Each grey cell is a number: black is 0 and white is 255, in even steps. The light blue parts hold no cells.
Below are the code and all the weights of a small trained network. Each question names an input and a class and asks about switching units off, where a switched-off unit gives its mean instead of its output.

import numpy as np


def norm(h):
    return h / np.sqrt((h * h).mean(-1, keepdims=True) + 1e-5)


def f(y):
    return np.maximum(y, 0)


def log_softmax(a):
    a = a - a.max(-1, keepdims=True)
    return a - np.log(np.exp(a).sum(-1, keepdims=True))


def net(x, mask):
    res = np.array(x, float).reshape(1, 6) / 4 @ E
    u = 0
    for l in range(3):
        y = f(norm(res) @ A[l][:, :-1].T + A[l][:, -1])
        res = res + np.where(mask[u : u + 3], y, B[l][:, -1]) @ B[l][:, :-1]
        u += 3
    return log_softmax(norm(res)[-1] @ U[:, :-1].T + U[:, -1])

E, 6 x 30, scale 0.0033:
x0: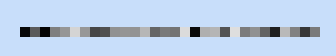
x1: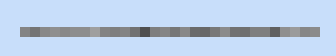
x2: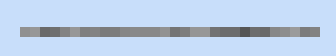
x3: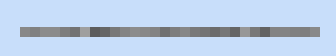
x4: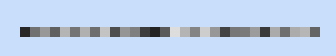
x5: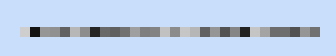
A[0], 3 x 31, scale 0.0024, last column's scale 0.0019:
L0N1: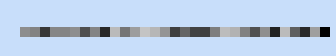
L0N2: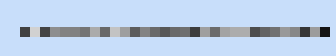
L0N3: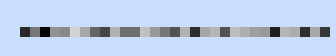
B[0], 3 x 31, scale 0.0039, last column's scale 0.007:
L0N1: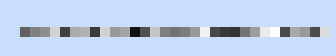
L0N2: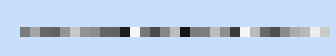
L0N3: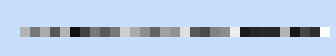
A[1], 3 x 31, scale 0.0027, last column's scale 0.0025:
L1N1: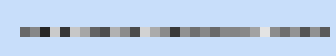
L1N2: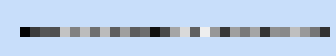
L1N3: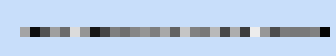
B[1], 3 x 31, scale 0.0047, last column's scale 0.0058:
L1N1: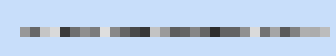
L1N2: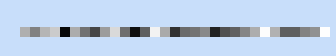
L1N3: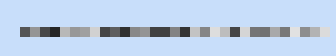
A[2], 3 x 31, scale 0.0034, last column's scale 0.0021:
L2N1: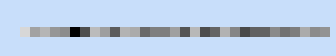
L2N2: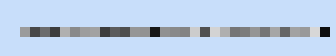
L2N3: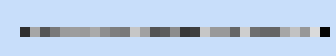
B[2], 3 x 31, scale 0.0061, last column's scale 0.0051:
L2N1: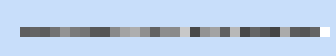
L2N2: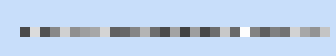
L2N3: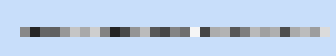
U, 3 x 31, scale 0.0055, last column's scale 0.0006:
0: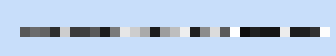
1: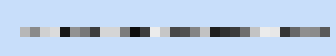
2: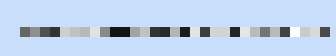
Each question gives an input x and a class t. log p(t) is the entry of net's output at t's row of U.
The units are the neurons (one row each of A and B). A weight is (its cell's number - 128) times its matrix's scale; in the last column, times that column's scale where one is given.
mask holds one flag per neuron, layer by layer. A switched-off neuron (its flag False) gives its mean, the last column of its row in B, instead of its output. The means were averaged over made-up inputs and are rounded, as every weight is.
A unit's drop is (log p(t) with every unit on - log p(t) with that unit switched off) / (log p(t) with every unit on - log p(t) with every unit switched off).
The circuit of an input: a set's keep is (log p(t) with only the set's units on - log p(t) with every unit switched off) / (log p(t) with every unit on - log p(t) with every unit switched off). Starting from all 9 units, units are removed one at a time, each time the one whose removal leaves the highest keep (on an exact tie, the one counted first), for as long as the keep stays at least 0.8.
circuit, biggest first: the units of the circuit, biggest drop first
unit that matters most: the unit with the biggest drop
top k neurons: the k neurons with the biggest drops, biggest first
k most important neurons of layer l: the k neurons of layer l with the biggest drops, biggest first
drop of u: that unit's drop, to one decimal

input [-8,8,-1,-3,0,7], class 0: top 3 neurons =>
(L2N1; L1N3; L1N2)
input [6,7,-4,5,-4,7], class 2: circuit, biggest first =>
(L1N3)
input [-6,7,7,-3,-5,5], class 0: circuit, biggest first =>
(L2N1; L1N2)
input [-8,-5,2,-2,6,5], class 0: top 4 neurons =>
(L2N1; L1N3; L0N2; L1N2)
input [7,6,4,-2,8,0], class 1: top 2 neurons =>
(L1N2; L2N1)
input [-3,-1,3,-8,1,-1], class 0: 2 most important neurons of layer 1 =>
(L1N3; L1N2)
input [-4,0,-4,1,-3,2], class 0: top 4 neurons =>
(L0N1; L1N2; L1N3; L2N1)
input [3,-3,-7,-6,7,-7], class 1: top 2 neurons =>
(L1N2; L1N3)
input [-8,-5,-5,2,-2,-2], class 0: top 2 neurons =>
(L2N1; L1N2)
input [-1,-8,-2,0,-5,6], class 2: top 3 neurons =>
(L1N3; L1N2; L2N2)
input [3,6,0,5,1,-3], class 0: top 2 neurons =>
(L0N3; L1N3)
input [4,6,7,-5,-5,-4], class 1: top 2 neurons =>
(L0N1; L1N3)
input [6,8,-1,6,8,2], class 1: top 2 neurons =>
(L1N2; L2N1)
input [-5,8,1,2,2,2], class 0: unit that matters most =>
L2N1
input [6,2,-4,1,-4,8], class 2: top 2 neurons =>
(L1N3; L2N2)
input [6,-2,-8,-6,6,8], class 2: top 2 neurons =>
(L1N3; L0N1)
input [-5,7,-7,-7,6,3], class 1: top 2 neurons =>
(L0N3; L1N3)
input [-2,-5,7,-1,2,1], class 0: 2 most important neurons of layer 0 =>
(L0N1; L0N2)
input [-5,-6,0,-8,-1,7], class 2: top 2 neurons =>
(L0N3; L2N2)
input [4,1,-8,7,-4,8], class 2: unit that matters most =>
L1N3
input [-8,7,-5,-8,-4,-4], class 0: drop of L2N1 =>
0.5
